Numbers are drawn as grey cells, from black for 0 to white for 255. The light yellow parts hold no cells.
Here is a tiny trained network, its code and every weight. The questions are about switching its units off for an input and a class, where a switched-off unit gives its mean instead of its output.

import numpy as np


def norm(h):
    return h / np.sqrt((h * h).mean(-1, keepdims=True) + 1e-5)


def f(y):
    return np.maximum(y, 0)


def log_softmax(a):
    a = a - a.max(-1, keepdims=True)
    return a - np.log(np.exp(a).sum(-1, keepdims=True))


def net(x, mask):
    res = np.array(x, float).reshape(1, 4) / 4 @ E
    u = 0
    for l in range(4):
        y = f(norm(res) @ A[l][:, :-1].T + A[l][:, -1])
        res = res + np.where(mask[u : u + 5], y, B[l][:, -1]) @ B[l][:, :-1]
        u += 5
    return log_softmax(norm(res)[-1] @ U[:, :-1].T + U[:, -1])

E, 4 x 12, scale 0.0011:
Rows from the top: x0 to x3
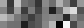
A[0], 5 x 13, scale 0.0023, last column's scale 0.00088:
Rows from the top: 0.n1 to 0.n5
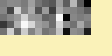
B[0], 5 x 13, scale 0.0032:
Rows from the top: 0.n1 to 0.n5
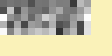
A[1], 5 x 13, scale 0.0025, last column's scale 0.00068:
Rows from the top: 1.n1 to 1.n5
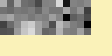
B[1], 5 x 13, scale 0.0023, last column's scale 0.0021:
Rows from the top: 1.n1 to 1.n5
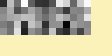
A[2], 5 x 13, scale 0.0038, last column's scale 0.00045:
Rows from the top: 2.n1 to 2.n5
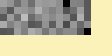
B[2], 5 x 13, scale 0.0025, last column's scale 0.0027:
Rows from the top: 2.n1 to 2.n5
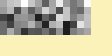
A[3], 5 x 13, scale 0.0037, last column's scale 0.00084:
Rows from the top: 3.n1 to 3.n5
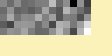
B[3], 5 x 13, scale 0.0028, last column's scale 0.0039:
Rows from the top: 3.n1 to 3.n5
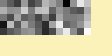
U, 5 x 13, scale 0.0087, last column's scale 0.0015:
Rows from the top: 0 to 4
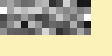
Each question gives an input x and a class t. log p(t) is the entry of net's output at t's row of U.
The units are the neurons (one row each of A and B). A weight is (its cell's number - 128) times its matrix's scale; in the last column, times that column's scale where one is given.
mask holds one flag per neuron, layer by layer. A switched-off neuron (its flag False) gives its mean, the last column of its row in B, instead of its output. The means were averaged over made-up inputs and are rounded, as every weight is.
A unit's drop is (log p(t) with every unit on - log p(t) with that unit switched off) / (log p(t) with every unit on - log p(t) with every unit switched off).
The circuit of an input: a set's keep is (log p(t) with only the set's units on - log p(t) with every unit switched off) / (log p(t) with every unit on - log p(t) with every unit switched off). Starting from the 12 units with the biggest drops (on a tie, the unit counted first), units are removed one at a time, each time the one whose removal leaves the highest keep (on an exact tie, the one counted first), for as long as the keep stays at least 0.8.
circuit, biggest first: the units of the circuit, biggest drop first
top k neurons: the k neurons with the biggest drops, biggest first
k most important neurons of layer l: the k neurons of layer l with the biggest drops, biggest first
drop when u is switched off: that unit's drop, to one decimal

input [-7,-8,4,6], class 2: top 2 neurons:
0.n4, 0.n3
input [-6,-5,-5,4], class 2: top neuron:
0.n5
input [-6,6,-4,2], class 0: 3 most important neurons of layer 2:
2.n4, 2.n1, 2.n3
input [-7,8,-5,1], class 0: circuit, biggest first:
2.n1, 3.n4
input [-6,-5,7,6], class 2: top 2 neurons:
0.n5, 0.n4
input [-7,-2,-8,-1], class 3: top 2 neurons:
0.n3, 2.n5
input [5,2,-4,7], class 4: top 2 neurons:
1.n1, 2.n1
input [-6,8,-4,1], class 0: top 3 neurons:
2.n4, 3.n2, 2.n1
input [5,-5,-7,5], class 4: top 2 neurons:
1.n1, 3.n1
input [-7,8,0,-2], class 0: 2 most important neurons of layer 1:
1.n1, 1.n3
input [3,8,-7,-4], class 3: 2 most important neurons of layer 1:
1.n5, 1.n4
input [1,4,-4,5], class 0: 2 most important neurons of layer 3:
3.n2, 3.n5
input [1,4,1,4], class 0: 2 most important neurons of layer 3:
3.n2, 3.n1
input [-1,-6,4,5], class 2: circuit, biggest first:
0.n5
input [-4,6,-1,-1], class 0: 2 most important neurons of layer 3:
3.n1, 3.n2
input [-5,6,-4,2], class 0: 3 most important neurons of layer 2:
2.n4, 2.n1, 2.n3
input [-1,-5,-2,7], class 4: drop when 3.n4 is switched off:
0.2
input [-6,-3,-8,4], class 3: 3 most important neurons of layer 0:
0.n3, 0.n1, 0.n5
